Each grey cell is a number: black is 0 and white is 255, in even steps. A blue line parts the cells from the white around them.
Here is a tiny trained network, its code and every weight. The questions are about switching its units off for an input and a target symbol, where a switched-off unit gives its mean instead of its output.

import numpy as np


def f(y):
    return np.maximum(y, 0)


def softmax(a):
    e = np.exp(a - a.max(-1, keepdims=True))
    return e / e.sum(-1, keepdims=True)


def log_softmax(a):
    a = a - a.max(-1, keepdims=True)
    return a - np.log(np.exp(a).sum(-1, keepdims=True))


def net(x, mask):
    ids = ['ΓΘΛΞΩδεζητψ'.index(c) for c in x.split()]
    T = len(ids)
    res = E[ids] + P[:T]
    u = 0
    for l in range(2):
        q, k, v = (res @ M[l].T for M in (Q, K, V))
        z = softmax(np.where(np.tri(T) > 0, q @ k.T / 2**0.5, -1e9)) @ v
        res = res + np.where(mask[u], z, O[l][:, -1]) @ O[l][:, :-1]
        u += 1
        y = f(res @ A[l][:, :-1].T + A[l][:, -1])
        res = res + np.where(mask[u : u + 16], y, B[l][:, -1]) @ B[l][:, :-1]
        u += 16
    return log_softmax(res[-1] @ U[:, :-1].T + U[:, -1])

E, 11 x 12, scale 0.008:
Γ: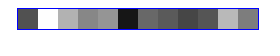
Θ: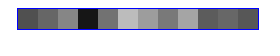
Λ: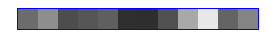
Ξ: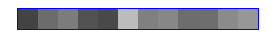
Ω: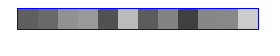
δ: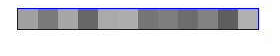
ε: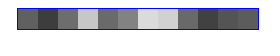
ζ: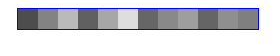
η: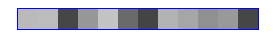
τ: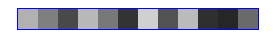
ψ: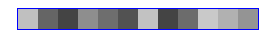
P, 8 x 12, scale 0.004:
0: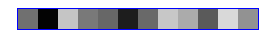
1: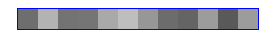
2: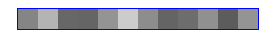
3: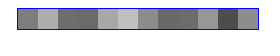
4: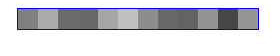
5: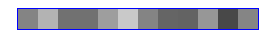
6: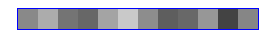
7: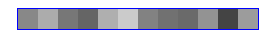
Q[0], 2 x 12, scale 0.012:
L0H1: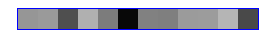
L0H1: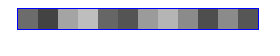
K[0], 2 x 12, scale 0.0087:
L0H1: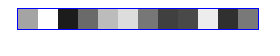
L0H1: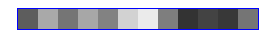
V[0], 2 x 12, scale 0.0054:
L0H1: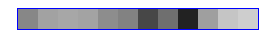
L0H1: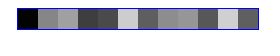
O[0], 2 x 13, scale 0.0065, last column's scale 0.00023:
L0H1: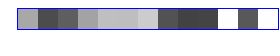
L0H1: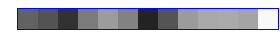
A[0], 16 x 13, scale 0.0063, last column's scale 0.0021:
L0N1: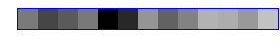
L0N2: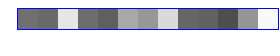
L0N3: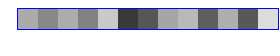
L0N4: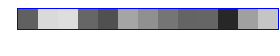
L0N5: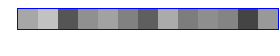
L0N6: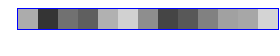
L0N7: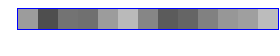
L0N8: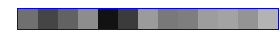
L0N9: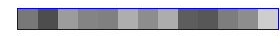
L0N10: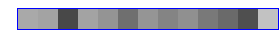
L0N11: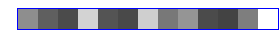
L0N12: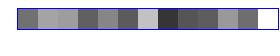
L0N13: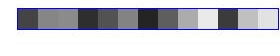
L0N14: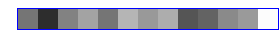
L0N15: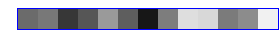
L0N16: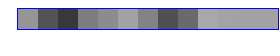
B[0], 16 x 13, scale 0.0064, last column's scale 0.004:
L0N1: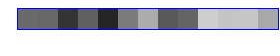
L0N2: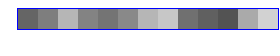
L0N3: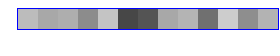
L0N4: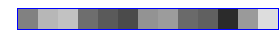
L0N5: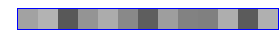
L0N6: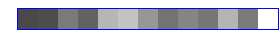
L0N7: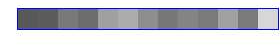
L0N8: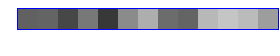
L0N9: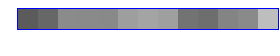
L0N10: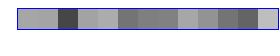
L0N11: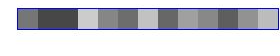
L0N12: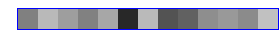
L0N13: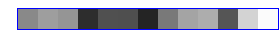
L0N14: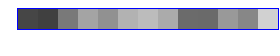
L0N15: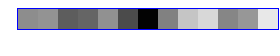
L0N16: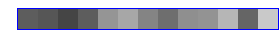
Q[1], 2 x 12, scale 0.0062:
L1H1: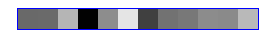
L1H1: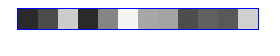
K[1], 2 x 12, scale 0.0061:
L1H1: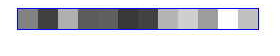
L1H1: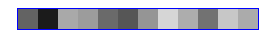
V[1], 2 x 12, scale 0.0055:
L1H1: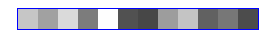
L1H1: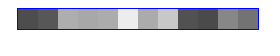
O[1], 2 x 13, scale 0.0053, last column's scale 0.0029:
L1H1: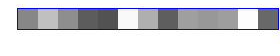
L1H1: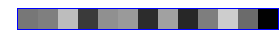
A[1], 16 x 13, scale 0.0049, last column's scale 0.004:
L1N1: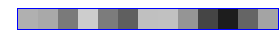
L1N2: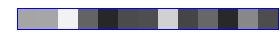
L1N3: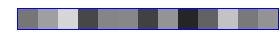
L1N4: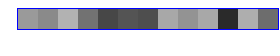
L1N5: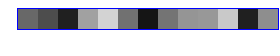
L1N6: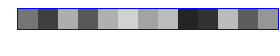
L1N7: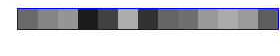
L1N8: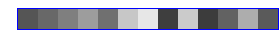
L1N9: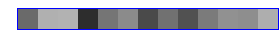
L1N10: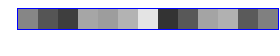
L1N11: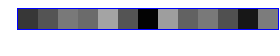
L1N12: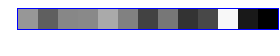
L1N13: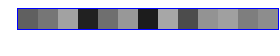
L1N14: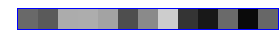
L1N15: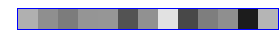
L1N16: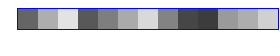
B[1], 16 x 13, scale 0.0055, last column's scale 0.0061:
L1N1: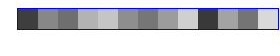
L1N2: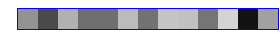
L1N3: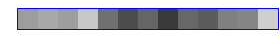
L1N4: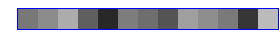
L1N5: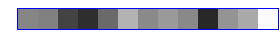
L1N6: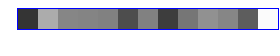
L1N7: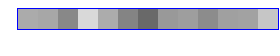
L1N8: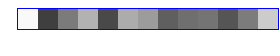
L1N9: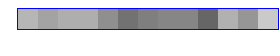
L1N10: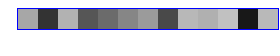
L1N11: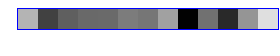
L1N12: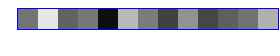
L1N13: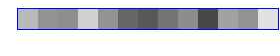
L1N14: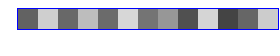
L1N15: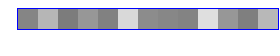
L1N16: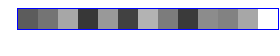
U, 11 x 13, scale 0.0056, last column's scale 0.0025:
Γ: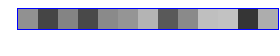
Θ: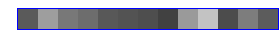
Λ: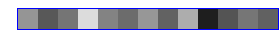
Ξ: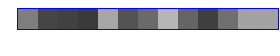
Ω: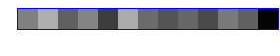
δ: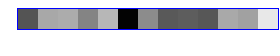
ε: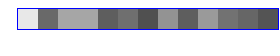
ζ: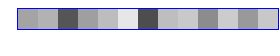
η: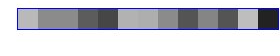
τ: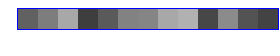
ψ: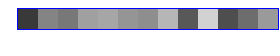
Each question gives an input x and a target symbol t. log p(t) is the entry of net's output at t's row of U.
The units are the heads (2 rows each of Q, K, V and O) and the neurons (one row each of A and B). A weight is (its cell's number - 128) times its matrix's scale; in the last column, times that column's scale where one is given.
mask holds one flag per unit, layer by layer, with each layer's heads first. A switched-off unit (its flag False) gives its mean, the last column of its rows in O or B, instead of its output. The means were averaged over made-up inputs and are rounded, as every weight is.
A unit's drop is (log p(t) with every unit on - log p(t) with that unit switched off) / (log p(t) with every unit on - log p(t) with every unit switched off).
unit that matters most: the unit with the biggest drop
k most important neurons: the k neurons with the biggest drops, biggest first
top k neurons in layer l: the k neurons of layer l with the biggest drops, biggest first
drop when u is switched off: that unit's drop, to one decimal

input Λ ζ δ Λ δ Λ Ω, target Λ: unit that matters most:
L1H1
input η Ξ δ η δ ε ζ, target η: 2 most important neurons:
(L0N3, L1N8)
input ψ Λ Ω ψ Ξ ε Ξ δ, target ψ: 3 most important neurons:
(L1N14, L0N1, L0N8)
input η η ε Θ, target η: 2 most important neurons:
(L0N3, L1N8)
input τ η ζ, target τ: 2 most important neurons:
(L1N2, L0N4)
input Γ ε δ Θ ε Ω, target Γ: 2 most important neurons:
(L1N10, L0N3)
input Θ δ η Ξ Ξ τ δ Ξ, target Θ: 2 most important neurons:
(L0N13, L0N15)
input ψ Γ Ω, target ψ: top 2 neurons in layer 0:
(L0N1, L0N8)
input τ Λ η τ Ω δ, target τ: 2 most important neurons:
(L1N2, L0N4)
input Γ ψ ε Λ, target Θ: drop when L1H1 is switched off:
0.3
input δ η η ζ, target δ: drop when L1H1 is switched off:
0.5
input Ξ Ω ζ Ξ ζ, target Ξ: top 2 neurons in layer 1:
(L1N11, L1N5)
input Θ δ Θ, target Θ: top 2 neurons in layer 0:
(L0N13, L0N15)
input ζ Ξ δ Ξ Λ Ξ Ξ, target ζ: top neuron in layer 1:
(L1N7)
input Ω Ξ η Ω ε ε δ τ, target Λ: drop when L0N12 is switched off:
0.0
